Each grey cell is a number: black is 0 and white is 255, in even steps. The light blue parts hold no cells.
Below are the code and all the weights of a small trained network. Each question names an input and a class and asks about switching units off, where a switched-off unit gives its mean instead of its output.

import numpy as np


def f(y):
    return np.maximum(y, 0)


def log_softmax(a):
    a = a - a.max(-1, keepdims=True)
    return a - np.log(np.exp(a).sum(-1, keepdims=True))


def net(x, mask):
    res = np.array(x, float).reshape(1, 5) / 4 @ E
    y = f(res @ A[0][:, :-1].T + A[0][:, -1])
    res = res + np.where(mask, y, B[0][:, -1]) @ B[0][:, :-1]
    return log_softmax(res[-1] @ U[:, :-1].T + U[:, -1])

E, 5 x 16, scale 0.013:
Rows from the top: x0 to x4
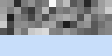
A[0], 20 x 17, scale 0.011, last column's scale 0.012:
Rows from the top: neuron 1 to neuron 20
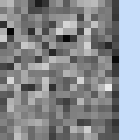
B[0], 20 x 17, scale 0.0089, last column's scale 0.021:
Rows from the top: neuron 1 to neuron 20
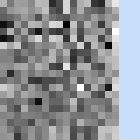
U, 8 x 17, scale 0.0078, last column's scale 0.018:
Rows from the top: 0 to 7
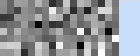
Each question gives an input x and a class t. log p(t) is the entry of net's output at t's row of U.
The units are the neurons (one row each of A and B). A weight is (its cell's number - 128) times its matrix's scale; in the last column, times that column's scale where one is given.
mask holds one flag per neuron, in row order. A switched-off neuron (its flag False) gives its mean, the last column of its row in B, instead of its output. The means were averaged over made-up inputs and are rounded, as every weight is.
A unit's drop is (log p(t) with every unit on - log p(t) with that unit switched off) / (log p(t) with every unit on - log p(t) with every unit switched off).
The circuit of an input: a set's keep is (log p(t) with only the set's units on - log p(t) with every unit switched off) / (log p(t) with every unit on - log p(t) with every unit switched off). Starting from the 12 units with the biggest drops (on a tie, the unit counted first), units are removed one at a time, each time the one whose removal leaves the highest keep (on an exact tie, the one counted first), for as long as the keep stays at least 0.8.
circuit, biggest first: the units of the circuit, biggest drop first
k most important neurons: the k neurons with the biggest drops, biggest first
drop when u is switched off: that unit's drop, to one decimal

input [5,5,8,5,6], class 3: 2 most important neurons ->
(neuron 5; neuron 1)
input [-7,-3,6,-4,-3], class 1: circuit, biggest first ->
(neuron 19)
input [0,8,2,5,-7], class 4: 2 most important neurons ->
(neuron 13; neuron 10)
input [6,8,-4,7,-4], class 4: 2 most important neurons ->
(neuron 13; neuron 4)
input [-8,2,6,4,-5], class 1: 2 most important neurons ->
(neuron 20; neuron 19)
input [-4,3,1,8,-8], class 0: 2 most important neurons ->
(neuron 1; neuron 2)
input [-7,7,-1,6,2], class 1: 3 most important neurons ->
(neuron 20; neuron 19; neuron 8)
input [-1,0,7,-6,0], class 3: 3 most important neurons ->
(neuron 5; neuron 6; neuron 3)
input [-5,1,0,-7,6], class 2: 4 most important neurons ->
(neuron 4; neuron 1; neuron 2; neuron 11)
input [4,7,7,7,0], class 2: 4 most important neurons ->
(neuron 6; neuron 7; neuron 12; neuron 15)
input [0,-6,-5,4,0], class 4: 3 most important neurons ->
(neuron 7; neuron 5; neuron 4)
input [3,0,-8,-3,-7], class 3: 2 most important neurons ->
(neuron 12; neuron 15)
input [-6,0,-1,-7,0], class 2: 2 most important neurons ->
(neuron 4; neuron 9)
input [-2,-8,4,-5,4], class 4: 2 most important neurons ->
(neuron 7; neuron 6)
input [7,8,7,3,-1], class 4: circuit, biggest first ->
(neuron 13)
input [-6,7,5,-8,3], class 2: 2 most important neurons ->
(neuron 4; neuron 7)
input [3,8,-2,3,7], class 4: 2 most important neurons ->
(neuron 13; neuron 1)
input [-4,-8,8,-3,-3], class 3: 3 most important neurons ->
(neuron 5; neuron 13; neuron 3)
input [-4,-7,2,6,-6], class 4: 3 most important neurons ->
(neuron 7; neuron 4; neuron 10)
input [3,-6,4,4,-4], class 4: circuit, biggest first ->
(neuron 7)
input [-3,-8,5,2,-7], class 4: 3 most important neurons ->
(neuron 7; neuron 10; neuron 14)
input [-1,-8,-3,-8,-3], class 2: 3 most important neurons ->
(neuron 4; neuron 13; neuron 11)
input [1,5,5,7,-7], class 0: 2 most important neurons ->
(neuron 1; neuron 4)
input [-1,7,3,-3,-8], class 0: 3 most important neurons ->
(neuron 1; neuron 7; neuron 2)
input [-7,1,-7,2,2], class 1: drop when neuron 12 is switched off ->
0.0
